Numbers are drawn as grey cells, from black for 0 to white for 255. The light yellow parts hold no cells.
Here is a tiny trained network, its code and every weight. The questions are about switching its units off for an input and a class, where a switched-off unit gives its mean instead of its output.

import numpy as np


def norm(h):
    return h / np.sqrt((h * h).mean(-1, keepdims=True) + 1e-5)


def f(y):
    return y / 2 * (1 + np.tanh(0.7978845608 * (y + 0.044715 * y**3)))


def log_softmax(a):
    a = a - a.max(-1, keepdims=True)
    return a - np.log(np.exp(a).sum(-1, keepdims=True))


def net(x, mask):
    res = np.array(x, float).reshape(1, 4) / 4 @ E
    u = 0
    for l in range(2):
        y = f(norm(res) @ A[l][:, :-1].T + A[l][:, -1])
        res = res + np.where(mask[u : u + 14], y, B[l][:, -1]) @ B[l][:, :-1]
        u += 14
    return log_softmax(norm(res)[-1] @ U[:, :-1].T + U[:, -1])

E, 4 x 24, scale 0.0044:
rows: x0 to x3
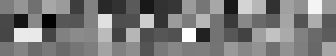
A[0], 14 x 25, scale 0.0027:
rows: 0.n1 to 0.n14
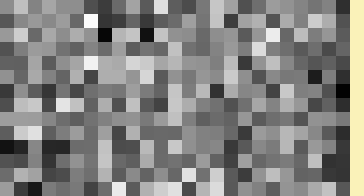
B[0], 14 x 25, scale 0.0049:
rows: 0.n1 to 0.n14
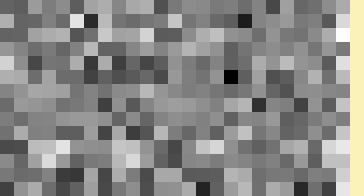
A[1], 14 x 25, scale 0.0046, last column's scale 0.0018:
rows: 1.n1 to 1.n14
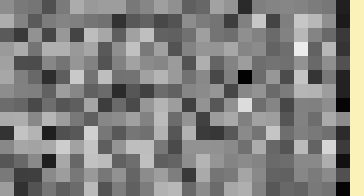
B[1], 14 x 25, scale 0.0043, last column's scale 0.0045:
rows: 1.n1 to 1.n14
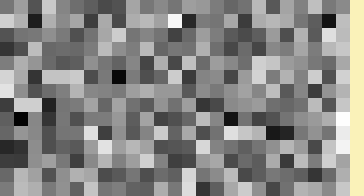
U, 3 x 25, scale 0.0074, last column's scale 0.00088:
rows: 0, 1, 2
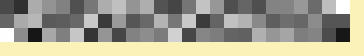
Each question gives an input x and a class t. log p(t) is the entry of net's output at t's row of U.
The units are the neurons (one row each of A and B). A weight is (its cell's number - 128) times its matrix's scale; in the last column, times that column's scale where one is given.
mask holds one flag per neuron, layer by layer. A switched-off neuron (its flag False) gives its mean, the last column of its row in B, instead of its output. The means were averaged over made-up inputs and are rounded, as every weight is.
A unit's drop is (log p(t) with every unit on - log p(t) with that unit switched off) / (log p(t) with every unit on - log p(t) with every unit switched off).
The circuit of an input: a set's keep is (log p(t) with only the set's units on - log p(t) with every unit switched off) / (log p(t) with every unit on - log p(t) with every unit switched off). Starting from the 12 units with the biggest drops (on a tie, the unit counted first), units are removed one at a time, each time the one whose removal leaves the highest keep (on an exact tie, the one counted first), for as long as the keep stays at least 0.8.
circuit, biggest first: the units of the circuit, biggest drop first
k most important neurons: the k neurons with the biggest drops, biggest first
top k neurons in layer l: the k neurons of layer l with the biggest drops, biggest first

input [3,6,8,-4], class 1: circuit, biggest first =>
[1.n10]
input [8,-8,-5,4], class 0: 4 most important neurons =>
[0.n3 0.n5 1.n4 0.n6]
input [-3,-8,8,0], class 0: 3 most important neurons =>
[0.n3 0.n14 1.n9]
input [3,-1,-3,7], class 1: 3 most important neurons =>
[0.n5 0.n6 0.n14]
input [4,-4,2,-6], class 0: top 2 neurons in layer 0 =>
[0.n3 0.n5]
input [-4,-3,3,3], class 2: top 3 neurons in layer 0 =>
[0.n5 0.n11 0.n14]
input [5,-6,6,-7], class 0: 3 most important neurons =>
[0.n3 0.n14 1.n9]
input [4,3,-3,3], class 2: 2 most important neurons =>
[0.n2 0.n3]
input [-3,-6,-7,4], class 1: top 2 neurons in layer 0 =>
[0.n14 0.n11]
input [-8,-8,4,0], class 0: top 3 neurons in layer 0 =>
[0.n3 0.n2 0.n1]
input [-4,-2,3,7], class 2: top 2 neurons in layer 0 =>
[0.n5 0.n14]
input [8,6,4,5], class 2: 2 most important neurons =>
[0.n2 1.n2]
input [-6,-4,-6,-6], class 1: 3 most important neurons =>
[0.n14 0.n2 1.n14]
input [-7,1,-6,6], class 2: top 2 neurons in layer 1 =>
[1.n6 1.n10]
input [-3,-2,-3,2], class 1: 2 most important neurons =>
[0.n14 0.n2]
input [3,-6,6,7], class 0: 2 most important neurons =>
[0.n3 0.n14]
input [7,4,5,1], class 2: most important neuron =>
[0.n2]
